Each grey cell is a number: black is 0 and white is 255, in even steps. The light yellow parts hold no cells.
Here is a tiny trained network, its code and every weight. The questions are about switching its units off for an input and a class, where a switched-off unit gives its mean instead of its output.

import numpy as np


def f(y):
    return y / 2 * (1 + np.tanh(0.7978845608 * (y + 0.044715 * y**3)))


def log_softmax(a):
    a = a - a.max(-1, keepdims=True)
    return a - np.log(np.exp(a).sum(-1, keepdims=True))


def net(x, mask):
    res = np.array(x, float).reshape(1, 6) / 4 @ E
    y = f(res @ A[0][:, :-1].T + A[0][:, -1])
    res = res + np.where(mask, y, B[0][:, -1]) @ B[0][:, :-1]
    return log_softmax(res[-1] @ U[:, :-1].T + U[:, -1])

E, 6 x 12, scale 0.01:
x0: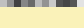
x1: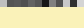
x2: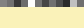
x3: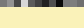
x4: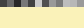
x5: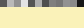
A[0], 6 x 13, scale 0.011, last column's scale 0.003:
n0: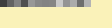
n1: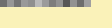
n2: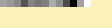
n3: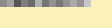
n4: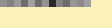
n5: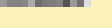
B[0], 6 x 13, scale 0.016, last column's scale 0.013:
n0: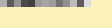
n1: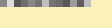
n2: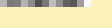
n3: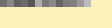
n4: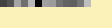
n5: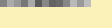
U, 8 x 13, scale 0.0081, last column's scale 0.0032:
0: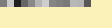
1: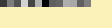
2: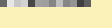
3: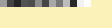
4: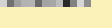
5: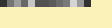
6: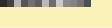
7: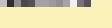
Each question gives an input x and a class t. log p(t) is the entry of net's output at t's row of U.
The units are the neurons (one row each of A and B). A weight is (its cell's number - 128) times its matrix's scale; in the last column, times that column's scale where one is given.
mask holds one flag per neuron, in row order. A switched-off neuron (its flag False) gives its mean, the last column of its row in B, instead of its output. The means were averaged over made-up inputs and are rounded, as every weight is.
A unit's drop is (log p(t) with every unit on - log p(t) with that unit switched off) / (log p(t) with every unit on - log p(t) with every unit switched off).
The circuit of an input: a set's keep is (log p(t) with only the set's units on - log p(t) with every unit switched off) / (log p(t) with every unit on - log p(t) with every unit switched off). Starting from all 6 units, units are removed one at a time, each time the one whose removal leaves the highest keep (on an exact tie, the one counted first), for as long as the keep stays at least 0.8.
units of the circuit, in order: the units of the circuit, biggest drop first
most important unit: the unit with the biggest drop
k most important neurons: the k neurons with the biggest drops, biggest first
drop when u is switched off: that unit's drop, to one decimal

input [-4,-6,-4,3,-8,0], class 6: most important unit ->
n4
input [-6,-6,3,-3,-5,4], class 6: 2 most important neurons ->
[n4, n0]
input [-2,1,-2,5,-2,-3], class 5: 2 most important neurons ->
[n2, n0]
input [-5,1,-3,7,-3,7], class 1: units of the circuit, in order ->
[n1, n2]
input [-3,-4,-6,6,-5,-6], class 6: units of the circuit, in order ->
[n2, n4]
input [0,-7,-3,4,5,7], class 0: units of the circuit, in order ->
[n1, n3]
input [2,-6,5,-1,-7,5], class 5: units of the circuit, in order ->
[n5, n2]
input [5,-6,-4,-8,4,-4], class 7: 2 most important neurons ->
[n0, n5]
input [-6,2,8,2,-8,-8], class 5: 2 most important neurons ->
[n5, n4]
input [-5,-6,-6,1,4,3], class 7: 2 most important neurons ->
[n0, n2]
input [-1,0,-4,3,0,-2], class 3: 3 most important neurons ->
[n1, n0, n5]
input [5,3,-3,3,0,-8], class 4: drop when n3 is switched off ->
0.2
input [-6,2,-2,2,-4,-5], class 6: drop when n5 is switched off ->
0.1
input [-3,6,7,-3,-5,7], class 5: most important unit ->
n2
